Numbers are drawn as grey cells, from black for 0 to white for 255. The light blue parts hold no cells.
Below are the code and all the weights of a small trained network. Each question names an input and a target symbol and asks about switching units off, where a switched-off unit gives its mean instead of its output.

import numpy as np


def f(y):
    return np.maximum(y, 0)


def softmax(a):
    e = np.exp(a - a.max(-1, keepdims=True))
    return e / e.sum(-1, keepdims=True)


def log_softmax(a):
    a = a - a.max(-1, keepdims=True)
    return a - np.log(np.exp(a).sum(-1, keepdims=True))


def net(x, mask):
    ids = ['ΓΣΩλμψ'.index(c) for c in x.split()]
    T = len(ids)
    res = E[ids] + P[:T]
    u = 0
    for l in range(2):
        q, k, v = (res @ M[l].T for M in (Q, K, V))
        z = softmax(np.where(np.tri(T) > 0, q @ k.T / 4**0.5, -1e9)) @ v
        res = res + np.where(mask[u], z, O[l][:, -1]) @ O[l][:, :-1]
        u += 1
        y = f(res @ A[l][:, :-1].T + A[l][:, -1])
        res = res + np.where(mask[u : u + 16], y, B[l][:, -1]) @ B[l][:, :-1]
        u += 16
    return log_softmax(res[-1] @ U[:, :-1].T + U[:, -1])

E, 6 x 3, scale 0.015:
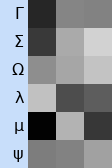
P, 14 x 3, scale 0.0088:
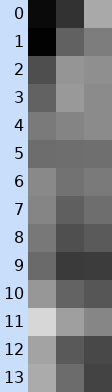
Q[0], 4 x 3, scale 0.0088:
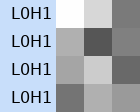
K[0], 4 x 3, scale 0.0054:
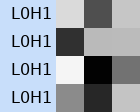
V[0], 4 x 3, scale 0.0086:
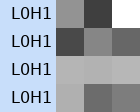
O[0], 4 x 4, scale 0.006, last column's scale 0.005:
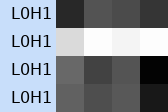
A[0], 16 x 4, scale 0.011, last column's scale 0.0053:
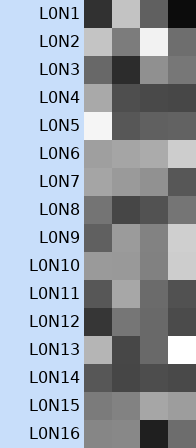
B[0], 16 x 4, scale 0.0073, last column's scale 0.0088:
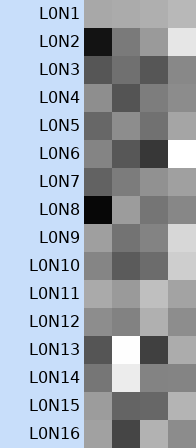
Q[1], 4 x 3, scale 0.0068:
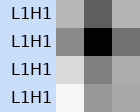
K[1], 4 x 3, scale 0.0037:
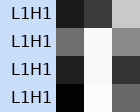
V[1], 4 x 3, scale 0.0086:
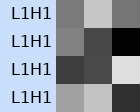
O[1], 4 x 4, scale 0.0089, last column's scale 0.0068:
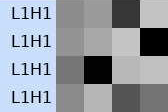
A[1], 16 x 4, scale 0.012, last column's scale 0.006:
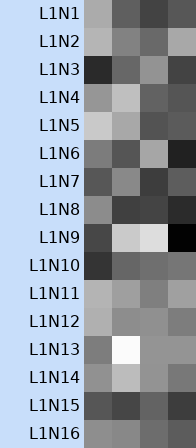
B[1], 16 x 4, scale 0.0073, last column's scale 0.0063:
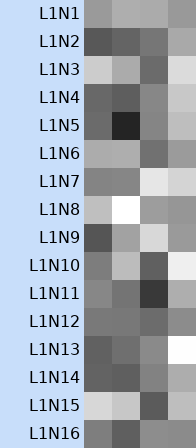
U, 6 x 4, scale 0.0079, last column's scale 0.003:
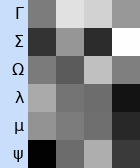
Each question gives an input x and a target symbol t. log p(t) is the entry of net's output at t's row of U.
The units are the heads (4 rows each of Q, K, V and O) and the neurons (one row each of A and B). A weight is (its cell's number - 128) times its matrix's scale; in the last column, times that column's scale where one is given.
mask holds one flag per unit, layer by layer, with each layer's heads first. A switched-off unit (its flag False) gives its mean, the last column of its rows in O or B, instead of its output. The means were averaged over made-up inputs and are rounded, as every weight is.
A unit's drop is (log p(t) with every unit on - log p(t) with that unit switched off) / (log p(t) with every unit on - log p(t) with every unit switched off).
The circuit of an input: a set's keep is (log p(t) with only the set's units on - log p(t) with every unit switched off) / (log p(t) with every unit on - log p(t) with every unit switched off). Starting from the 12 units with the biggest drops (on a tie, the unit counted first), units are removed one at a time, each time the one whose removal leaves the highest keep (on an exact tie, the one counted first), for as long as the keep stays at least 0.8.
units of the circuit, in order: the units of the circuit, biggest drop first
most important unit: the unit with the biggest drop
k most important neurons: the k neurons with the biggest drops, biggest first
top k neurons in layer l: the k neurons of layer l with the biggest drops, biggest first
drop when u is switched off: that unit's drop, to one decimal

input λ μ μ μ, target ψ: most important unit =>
L1N13
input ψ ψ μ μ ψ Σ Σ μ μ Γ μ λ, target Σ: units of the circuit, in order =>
L0N13; L0H1
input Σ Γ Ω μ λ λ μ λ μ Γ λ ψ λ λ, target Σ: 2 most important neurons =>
L0N13; L1N11
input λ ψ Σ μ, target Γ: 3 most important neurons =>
L0N1; L1N9; L0N11
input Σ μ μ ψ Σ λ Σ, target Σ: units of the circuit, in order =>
L1H1; L1N7; L0H1
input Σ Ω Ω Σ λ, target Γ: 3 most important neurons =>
L1N8; L1N7; L1N1
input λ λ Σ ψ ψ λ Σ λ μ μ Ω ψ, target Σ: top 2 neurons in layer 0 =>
L0N13; L0N2
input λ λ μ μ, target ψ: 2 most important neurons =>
L1N13; L1N9
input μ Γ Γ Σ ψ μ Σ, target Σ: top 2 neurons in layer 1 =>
L1N10; L1N7
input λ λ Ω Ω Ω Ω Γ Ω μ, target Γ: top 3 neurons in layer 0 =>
L0N1; L0N6; L0N11
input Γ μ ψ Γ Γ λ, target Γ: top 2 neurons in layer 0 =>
L0N2; L0N1
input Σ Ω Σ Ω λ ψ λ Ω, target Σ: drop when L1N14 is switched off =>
0.0
